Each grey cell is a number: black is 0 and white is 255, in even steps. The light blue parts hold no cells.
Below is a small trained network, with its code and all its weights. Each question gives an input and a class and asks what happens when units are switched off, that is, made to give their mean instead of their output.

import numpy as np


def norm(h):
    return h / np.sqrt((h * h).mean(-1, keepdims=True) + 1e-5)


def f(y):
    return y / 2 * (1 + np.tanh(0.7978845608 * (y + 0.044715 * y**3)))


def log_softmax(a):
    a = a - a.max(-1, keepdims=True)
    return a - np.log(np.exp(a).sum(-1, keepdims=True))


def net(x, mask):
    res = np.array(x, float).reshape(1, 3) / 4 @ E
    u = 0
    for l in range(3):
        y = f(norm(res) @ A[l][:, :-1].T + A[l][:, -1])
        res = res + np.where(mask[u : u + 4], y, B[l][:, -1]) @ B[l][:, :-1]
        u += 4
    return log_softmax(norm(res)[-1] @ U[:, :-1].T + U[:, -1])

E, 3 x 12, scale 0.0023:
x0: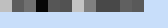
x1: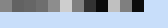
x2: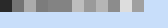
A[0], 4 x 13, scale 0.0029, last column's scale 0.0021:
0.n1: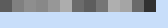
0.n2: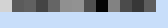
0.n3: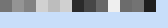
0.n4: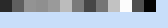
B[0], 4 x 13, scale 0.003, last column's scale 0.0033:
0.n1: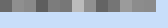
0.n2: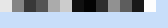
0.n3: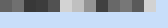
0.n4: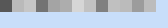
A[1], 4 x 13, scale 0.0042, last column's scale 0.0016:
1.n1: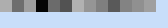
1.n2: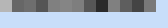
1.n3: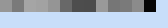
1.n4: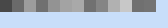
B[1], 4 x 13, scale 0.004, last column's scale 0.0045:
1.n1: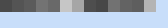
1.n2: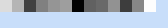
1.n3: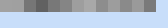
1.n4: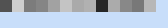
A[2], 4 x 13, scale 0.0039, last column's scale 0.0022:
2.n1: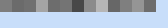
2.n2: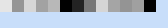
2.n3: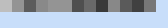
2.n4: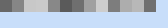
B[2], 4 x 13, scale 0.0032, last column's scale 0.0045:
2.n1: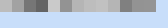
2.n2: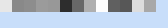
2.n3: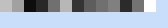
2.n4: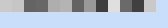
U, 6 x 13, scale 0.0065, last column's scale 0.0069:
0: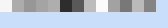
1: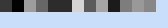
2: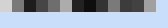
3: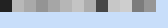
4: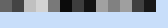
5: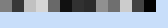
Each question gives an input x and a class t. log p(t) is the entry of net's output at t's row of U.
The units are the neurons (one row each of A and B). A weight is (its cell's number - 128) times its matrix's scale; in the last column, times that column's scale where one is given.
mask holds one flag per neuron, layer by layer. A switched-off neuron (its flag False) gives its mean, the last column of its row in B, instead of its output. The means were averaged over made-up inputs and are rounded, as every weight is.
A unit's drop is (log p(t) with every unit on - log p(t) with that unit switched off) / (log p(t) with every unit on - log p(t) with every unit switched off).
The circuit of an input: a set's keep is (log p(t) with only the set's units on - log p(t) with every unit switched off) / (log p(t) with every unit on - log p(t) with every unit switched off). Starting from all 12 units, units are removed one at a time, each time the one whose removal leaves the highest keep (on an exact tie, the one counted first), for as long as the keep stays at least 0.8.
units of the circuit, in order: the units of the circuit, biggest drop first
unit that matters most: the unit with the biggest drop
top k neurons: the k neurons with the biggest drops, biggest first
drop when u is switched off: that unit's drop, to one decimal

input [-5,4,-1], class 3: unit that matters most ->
0.n4
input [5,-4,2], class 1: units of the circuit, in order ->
[0.n2 1.n2]
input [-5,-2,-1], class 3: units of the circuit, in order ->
[1.n2 2.n3]
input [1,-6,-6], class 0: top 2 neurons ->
[0.n3 0.n2]
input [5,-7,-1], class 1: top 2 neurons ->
[1.n1 0.n2]
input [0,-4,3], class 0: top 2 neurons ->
[0.n3 0.n4]
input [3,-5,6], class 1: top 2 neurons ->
[1.n1 0.n4]
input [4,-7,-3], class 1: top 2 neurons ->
[0.n2 1.n1]
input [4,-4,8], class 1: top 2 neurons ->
[1.n1 0.n4]
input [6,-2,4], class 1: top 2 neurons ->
[0.n2 1.n2]
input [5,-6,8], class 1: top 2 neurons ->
[1.n1 0.n4]
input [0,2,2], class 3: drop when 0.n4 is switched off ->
0.6
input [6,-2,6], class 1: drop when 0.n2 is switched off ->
0.3
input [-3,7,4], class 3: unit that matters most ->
0.n4
